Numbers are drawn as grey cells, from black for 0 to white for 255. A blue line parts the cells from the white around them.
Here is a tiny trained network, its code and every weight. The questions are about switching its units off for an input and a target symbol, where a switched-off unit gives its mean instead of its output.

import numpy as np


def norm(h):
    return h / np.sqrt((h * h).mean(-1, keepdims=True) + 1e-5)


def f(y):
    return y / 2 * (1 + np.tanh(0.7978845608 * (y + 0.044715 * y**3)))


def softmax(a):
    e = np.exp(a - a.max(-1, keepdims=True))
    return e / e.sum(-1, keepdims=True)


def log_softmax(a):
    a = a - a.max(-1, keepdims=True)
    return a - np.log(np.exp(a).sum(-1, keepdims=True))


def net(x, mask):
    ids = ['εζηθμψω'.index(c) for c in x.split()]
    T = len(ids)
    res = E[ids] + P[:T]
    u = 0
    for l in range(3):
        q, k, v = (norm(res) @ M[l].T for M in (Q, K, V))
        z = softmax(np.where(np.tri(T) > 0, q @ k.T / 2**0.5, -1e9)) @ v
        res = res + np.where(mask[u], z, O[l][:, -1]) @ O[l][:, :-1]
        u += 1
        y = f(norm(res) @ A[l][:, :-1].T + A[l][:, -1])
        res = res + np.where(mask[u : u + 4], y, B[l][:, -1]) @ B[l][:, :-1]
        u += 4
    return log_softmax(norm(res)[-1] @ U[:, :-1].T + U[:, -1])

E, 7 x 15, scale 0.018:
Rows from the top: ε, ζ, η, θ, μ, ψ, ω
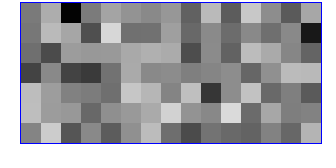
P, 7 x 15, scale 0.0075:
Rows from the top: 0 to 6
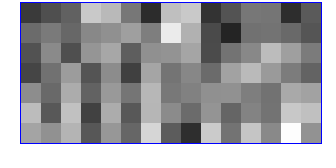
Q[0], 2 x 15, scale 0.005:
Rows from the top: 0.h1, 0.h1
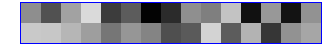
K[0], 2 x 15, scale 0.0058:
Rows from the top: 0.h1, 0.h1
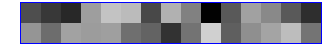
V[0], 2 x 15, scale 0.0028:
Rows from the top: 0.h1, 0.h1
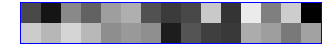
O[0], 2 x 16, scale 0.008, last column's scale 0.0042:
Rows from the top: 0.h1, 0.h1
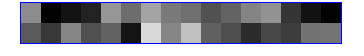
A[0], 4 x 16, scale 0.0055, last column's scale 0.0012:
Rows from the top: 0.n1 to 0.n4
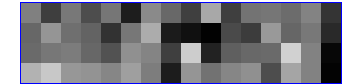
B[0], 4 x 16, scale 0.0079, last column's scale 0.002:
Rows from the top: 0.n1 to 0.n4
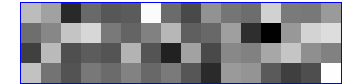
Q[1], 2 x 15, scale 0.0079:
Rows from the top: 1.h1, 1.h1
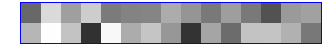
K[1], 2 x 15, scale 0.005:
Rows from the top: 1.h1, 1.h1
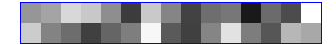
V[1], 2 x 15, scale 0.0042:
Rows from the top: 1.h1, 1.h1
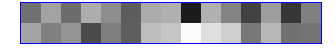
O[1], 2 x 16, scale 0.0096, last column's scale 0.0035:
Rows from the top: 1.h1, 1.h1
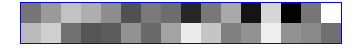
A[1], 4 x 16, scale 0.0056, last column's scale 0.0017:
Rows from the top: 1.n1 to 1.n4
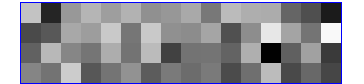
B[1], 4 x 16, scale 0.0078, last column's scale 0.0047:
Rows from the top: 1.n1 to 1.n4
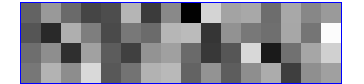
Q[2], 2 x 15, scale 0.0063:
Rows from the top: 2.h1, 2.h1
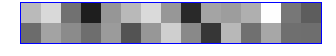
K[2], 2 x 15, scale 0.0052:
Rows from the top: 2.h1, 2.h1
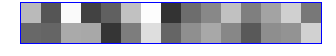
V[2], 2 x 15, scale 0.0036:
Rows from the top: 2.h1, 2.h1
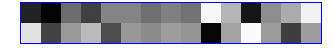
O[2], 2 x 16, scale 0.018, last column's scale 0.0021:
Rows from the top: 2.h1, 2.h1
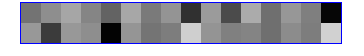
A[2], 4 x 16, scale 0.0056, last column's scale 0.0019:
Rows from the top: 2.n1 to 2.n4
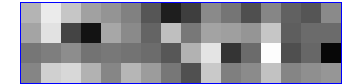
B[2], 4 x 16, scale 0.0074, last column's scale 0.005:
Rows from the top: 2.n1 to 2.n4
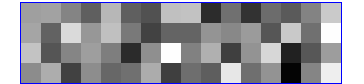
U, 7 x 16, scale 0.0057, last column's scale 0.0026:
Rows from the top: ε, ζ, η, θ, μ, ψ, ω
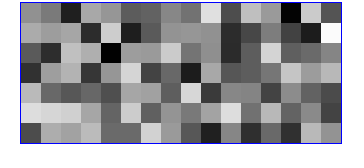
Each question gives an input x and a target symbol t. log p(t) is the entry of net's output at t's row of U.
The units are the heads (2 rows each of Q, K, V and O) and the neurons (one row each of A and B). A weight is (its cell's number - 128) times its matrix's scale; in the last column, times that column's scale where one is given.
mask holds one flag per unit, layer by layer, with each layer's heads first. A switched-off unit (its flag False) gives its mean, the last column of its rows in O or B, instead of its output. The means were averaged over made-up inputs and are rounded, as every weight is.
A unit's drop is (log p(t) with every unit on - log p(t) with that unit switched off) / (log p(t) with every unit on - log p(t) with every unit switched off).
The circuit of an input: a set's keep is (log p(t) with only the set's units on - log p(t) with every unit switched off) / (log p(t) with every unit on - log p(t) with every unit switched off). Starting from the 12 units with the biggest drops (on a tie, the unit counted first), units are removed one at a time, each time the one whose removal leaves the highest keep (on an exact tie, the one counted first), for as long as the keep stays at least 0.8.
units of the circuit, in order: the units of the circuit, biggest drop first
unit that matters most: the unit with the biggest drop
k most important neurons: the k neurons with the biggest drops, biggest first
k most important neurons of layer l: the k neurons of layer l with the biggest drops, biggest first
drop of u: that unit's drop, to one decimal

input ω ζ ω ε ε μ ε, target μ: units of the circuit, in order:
[2.h1]
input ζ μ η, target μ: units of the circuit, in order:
[1.h1, 2.h1]
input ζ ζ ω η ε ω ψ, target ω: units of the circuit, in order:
[1.h1, 0.n4]
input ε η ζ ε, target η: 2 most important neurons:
[1.n2, 0.n4]
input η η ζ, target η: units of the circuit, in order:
[2.h1, 1.n2]
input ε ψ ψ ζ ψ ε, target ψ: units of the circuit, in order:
[1.h1, 2.n2]
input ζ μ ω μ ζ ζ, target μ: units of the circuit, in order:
[0.h1, 1.h1, 2.h1]
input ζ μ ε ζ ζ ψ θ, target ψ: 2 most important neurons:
[2.n4, 1.n3]
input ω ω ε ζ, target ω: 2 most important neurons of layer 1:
[1.n4, 1.n3]
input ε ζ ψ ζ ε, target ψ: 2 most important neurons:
[2.n2, 1.n3]
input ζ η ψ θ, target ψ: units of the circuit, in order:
[1.h1, 0.h1]
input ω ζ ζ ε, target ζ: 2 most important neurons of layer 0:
[0.n2, 0.n4]
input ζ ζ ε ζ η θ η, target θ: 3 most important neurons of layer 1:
[1.n1, 1.n3, 1.n4]
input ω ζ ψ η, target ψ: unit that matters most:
0.h1
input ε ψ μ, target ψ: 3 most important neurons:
[1.n3, 1.n2, 1.n1]
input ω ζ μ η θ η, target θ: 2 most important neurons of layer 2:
[2.n3, 2.n4]
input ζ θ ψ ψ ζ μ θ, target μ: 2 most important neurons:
[0.n4, 0.n2]
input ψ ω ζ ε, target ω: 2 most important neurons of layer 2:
[2.n3, 2.n2]
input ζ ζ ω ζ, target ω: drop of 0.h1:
0.1
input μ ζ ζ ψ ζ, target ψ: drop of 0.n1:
0.0
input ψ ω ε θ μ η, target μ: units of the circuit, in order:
[1.h1]
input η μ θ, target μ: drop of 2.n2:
0.1
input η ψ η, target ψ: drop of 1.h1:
0.4
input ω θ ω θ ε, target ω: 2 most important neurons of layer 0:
[0.n4, 0.n3]
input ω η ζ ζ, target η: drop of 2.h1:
0.4
